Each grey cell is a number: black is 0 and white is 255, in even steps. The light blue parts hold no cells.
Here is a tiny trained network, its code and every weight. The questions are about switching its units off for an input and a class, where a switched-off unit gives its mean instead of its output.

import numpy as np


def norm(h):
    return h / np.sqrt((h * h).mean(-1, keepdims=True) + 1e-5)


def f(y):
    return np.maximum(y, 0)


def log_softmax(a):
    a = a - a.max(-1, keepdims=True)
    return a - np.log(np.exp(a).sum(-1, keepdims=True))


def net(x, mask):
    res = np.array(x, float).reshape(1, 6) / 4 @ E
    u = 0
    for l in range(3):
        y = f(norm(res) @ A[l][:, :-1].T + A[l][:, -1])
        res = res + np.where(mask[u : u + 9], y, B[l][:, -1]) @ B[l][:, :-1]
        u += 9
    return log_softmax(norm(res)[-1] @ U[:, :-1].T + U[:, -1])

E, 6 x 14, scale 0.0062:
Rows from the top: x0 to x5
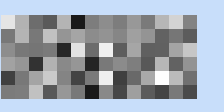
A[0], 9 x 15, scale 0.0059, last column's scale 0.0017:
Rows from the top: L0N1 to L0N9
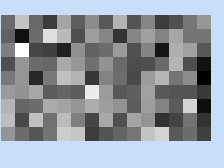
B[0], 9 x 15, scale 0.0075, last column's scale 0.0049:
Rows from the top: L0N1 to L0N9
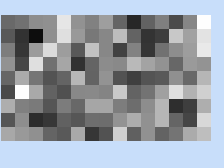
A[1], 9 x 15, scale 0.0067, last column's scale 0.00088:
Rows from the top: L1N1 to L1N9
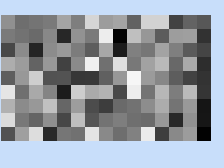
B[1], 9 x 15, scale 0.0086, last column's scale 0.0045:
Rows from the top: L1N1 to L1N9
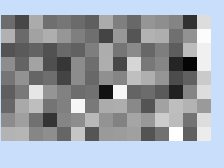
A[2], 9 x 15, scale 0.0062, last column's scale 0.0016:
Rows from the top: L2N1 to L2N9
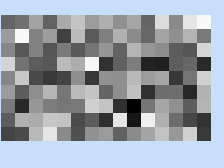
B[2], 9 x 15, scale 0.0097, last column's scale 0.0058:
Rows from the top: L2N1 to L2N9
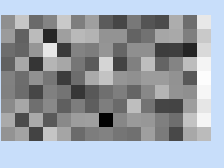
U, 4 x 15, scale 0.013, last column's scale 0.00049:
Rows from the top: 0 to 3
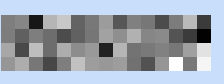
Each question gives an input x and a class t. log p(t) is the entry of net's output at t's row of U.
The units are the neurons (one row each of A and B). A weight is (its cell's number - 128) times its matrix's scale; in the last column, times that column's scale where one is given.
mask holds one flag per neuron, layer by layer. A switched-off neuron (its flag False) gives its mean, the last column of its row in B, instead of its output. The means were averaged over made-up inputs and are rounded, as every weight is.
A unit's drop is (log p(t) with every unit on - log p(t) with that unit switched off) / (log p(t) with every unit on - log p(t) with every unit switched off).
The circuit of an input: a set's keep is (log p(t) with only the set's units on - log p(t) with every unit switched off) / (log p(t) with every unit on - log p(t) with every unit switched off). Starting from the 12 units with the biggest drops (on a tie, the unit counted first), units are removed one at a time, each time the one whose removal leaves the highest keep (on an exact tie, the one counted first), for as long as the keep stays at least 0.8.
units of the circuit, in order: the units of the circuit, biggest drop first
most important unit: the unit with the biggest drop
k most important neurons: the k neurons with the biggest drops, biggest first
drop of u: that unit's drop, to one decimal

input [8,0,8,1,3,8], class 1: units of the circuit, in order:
(L0N8 L2N3)
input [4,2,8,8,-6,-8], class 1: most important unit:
L1N4
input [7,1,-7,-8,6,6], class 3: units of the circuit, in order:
(L0N6 L1N9)
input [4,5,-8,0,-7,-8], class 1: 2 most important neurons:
(L1N4 L1N1)
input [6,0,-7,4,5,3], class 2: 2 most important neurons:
(L0N9 L2N8)
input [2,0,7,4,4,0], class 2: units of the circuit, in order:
(L1N6 L1N2)
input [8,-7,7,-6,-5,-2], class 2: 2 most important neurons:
(L1N6 L0N2)
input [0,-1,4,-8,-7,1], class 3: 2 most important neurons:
(L1N9 L0N6)
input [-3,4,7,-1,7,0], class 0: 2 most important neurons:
(L0N2 L2N9)
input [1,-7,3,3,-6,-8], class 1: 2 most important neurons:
(L1N4 L0N7)
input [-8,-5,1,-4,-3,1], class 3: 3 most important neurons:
(L1N9 L0N2 L0N6)
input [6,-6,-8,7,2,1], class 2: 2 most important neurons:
(L2N8 L1N9)
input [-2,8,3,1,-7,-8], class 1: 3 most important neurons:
(L1N4 L0N7 L0N2)
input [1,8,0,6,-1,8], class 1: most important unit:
L0N8
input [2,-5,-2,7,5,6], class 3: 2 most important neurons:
(L0N9 L1N4)
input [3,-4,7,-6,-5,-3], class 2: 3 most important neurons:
(L1N6 L0N2 L0N3)
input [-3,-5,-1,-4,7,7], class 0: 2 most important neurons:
(L0N2 L1N4)
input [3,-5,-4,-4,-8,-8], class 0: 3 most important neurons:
(L0N1 L2N4 L0N3)
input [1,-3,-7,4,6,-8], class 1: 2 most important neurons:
(L1N4 L0N1)
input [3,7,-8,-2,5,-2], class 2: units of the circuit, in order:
(L2N8)
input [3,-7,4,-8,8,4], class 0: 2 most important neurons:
(L0N2 L2N9)
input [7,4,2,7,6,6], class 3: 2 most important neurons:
(L0N3 L0N9)
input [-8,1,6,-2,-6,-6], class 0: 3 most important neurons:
(L0N3 L2N4 L0N8)
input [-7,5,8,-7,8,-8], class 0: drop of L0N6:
-0.1
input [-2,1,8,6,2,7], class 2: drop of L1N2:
1.2
